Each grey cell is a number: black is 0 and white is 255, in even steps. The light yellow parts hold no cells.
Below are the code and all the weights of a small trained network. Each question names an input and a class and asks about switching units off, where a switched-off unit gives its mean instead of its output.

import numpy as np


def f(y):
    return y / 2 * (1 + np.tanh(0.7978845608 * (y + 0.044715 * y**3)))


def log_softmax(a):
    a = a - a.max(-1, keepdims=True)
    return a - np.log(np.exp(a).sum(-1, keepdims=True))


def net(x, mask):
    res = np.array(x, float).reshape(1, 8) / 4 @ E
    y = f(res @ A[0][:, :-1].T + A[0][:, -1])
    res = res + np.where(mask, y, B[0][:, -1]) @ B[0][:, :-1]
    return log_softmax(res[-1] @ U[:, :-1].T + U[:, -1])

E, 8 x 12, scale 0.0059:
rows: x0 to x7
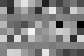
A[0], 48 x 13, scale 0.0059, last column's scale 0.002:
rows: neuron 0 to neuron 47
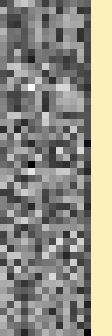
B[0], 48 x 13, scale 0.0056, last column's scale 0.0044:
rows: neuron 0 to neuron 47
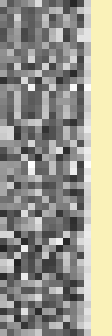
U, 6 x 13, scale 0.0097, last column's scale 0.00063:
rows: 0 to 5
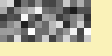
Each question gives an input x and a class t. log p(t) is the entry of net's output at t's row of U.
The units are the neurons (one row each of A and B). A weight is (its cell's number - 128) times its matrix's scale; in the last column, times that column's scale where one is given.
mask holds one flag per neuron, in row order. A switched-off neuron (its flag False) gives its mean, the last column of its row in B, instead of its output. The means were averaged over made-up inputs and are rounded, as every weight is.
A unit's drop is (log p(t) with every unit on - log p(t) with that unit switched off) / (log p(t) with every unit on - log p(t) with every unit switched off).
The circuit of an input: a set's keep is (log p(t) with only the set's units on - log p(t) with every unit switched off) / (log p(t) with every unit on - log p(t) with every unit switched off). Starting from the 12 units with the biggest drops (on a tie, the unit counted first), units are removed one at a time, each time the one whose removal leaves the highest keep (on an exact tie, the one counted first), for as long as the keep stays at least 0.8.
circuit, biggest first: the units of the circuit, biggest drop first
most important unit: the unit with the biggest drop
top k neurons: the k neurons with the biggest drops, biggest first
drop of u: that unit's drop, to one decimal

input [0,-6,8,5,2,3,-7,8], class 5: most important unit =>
neuron 9
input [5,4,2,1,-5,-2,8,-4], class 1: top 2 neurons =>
neuron 31; neuron 0
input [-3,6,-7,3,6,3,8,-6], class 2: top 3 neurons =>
neuron 35; neuron 39; neuron 23
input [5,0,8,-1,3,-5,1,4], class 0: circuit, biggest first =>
neuron 37; neuron 33
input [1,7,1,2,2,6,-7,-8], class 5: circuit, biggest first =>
neuron 2; neuron 3
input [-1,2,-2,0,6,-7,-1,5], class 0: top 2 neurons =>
neuron 37; neuron 33
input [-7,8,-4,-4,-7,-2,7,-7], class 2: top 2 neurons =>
neuron 35; neuron 39
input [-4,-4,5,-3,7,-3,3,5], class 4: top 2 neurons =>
neuron 12; neuron 24
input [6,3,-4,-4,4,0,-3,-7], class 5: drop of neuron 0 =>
-0.1
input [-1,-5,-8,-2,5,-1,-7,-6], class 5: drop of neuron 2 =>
0.2
